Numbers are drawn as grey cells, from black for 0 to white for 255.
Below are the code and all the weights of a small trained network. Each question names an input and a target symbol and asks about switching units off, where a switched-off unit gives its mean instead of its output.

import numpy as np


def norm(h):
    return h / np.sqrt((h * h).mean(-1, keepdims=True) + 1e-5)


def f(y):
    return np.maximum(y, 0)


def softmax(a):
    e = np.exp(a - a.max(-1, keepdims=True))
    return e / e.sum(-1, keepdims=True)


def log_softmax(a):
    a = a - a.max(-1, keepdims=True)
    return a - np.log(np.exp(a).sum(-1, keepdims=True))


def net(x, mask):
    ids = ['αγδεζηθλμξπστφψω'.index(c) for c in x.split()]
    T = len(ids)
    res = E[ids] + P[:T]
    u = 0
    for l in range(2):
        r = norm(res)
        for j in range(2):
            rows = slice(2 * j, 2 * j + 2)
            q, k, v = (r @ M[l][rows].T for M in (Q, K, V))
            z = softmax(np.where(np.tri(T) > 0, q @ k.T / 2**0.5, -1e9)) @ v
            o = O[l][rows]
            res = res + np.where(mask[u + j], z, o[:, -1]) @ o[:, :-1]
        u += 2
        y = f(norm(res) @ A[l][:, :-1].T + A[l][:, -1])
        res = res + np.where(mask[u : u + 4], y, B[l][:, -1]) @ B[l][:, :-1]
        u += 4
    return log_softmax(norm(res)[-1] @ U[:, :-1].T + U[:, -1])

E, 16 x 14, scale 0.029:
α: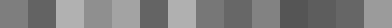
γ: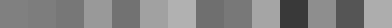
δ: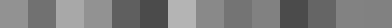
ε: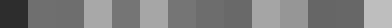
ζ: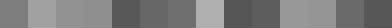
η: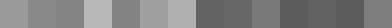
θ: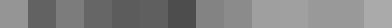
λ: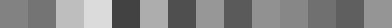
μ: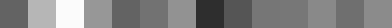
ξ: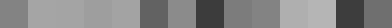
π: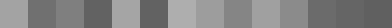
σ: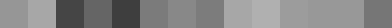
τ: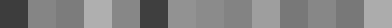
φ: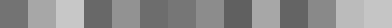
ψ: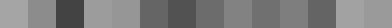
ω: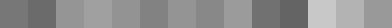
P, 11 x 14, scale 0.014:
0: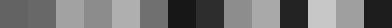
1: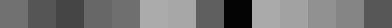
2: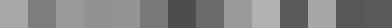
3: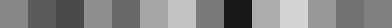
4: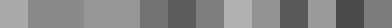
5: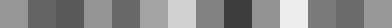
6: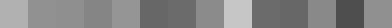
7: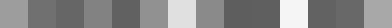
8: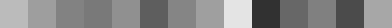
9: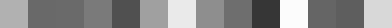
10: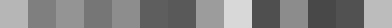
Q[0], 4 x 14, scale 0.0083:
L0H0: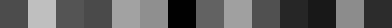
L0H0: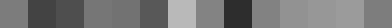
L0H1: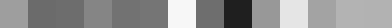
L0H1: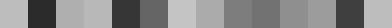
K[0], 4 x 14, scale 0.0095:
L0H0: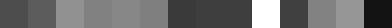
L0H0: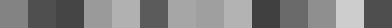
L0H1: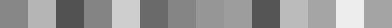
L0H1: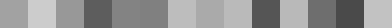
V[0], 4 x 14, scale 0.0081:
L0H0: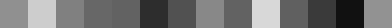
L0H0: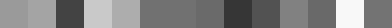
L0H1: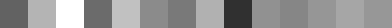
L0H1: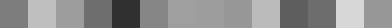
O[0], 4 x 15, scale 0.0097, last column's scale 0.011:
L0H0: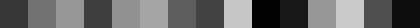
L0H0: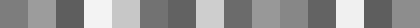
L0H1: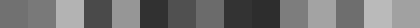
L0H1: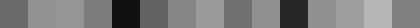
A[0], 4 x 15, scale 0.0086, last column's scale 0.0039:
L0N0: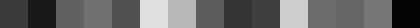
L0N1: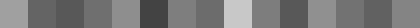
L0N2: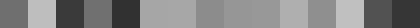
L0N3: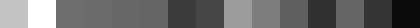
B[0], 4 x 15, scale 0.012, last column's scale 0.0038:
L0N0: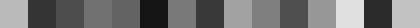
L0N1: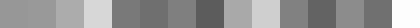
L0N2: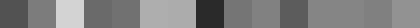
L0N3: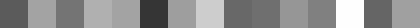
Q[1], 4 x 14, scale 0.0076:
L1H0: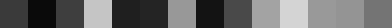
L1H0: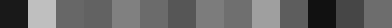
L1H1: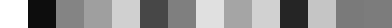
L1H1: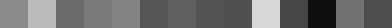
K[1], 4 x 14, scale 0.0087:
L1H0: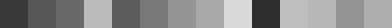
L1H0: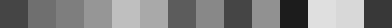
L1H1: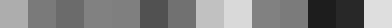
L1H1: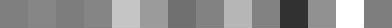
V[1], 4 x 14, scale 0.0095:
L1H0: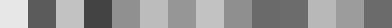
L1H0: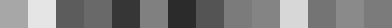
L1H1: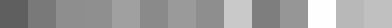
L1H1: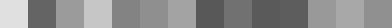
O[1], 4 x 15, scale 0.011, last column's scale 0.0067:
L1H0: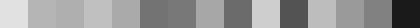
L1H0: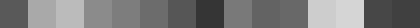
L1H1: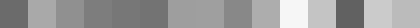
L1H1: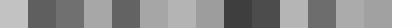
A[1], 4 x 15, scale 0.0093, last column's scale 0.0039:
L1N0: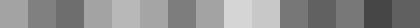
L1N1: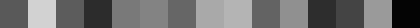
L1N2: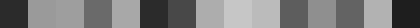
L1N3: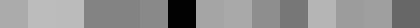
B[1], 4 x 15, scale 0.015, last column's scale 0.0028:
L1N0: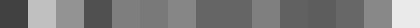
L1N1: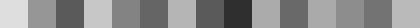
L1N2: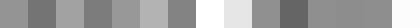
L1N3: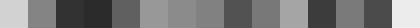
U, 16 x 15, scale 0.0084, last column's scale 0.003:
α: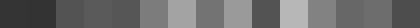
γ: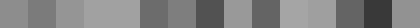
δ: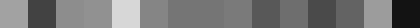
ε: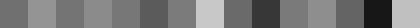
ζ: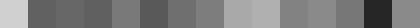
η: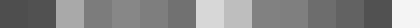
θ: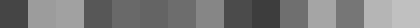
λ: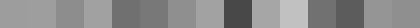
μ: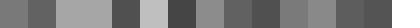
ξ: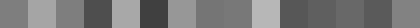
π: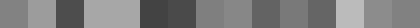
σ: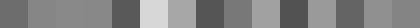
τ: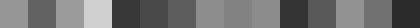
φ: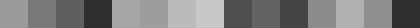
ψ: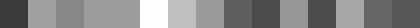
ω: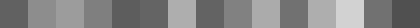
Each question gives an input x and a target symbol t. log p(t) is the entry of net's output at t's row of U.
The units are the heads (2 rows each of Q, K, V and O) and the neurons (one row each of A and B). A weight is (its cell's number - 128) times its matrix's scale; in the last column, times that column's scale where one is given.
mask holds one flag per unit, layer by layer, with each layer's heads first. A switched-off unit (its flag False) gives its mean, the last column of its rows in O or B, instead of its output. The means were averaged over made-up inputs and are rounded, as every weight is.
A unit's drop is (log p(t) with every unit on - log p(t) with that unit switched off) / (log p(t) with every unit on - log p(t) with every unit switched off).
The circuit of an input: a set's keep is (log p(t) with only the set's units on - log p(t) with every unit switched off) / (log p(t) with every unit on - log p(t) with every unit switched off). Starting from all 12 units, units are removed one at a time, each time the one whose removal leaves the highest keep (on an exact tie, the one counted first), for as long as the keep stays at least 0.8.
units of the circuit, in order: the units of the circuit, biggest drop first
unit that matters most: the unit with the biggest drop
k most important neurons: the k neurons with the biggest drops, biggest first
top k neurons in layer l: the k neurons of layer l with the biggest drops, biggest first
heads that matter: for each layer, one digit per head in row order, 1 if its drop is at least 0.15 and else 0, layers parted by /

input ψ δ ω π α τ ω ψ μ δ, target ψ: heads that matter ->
11 / 00
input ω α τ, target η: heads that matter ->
00 / 00
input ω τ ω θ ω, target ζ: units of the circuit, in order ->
L1H0, L1N3, L1H1
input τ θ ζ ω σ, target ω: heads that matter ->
10 / 00
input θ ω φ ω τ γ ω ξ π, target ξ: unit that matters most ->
L1N0
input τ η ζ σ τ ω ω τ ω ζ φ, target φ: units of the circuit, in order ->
L0H0, L1N3
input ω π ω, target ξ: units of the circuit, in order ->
L1H1, L1N0, L0H1
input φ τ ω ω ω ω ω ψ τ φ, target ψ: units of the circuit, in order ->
L0H0, L0H1
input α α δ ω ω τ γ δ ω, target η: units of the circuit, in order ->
L0H0, L1H1, L1N2
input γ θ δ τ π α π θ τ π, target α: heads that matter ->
10 / 10
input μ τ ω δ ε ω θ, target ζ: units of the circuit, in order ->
L1N3, L1H0, L0H0
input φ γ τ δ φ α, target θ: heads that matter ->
01 / 00
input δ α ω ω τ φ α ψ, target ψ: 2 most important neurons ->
L0N2, L1N0
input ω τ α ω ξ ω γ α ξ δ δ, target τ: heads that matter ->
10 / 01
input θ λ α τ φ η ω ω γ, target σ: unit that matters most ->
L0H1
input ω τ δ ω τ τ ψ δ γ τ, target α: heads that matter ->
10 / 00
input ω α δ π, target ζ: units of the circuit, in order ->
L0N0, L0H0
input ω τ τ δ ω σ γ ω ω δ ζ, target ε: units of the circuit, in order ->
L0H0, L0N3
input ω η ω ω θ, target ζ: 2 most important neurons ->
L1N3, L1N2
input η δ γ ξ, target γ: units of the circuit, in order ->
L0H1, L0H0
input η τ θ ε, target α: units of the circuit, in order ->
L1H0
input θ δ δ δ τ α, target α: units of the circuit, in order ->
L0N0, L1H0
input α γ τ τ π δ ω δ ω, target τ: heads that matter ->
10 / 01
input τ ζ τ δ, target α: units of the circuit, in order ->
L1H0, L0H0
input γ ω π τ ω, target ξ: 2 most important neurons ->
L1N0, L0N0
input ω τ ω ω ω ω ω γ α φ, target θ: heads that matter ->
11 / 00
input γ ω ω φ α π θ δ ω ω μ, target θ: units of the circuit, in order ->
L0H0
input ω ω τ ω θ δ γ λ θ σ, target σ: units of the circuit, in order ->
L0H1, L0N2
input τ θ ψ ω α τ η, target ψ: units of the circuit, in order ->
L0H1, L0H0, L0N3
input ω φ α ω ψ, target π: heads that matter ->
10 / 00
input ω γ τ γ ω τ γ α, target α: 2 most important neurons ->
L0N0, L0N1
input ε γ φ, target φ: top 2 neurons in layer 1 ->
L1N3, L1N2
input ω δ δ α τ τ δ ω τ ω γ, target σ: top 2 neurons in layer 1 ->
L1N0, L1N3
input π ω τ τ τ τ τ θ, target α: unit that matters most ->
L0N2
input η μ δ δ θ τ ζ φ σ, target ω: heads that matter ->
00 / 00
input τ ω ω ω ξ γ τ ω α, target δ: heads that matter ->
11 / 01
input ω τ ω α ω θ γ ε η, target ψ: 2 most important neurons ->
L0N3, L1N0
